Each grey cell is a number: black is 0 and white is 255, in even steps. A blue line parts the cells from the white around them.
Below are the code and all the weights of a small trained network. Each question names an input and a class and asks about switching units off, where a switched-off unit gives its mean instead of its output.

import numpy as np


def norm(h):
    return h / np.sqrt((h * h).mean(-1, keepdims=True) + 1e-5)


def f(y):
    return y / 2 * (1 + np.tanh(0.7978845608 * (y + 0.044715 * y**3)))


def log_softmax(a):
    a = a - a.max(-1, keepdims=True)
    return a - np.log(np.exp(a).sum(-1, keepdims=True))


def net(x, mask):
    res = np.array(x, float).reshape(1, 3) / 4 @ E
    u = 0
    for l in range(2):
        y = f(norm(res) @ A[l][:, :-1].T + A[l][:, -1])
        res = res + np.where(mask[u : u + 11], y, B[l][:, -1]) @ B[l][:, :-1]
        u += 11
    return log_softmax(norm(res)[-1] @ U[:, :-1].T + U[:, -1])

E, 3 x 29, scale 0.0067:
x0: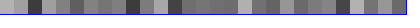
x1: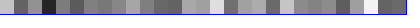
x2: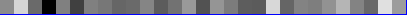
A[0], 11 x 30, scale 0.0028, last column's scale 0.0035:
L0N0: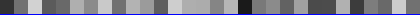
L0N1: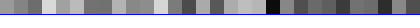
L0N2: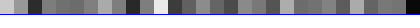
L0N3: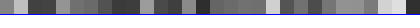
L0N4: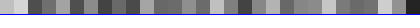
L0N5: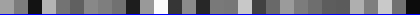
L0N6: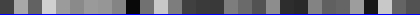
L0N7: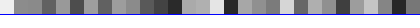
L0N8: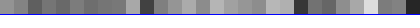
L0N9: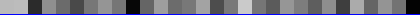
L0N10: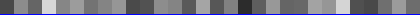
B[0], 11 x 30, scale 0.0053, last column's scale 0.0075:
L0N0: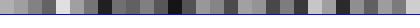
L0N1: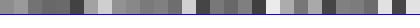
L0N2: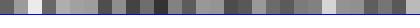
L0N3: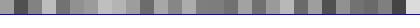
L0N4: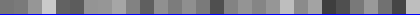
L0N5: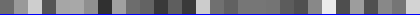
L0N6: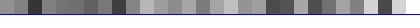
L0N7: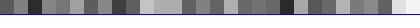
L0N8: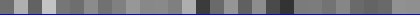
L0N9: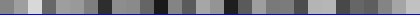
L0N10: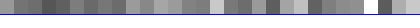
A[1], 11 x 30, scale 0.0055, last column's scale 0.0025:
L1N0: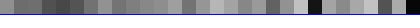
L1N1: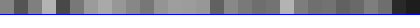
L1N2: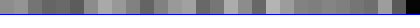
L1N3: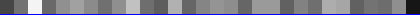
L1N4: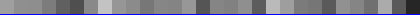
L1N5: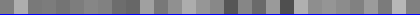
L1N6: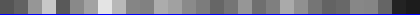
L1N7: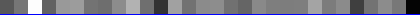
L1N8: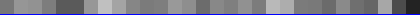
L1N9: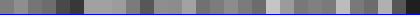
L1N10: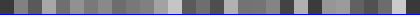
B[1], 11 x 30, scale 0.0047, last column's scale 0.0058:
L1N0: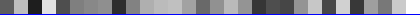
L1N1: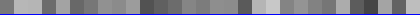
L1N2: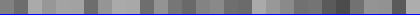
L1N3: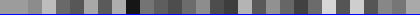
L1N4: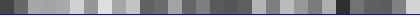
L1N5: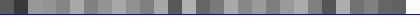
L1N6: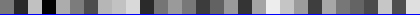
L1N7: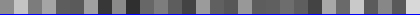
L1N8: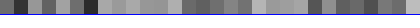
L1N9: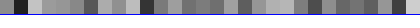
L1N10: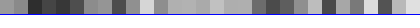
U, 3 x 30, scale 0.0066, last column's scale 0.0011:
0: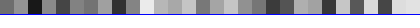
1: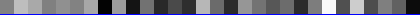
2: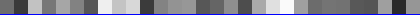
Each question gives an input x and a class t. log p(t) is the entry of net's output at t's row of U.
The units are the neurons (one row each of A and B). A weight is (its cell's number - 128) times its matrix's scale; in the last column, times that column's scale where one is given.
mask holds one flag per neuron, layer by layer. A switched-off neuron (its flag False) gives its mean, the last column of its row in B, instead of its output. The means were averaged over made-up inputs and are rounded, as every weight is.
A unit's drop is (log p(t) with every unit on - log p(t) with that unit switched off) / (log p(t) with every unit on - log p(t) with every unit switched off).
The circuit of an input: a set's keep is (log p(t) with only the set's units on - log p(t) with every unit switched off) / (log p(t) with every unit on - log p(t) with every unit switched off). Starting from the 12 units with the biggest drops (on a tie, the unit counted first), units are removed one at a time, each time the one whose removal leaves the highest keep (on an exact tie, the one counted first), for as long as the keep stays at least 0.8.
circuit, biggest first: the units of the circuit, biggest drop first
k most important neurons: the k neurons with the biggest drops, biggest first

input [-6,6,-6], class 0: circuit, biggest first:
[L1N0]
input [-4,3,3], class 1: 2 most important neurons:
[L0N6 L0N10]
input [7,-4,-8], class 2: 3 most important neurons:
[L0N1 L0N0 L1N6]
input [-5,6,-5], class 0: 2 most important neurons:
[L0N5 L0N9]
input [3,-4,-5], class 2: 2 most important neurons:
[L0N1 L0N7]
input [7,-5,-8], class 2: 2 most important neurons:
[L0N1 L0N0]
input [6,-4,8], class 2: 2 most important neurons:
[L0N3 L0N0]
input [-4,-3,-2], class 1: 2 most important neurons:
[L0N0 L0N7]
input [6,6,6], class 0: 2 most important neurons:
[L0N1 L0N7]
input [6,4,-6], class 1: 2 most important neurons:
[L0N3 L0N4]
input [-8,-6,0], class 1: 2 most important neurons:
[L0N0 L0N7]
